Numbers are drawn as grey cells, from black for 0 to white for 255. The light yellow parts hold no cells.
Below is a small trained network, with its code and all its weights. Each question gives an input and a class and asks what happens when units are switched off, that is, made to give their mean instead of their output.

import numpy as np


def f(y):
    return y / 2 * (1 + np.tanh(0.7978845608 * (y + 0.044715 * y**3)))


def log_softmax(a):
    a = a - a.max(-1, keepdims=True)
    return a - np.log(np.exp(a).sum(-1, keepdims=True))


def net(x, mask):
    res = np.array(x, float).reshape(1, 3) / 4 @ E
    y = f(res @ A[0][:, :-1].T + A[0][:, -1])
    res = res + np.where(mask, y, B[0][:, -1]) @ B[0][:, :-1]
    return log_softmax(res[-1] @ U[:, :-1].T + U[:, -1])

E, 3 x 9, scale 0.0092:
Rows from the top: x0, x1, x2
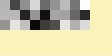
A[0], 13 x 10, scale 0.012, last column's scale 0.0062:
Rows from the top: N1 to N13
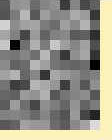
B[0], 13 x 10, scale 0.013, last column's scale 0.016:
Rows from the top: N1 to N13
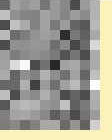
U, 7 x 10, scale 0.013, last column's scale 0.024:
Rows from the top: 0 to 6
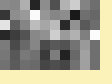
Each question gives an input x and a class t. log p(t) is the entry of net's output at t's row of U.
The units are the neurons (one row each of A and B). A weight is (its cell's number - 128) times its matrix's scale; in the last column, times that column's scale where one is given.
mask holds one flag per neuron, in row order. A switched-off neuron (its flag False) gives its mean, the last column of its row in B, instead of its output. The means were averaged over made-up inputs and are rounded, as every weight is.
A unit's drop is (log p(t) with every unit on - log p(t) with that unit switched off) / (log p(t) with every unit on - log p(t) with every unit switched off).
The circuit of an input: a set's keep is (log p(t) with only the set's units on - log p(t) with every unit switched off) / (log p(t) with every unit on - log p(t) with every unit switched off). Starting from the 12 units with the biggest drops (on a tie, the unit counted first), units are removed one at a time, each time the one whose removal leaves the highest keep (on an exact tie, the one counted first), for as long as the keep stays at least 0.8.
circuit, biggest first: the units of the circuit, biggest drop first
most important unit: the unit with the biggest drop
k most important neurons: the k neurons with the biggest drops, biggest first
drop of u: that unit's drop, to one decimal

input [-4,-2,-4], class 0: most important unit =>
N9
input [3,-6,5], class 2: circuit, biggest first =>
[N9 N2]
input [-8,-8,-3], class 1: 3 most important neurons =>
[N11 N1 N12]
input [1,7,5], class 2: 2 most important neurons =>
[N9 N8]
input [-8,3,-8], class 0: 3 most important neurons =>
[N9 N7 N5]
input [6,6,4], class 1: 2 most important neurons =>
[N3 N9]
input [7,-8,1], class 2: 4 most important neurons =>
[N10 N2 N13 N11]
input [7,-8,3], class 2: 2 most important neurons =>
[N2 N10]
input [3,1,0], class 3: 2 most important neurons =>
[N11 N1]
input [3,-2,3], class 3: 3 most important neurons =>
[N7 N9 N5]
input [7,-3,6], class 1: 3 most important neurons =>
[N9 N3 N7]
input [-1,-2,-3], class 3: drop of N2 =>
0.1
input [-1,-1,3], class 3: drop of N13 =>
-0.1
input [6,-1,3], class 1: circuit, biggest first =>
[N9]
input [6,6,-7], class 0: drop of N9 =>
0.8
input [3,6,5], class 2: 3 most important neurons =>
[N9 N8 N7]
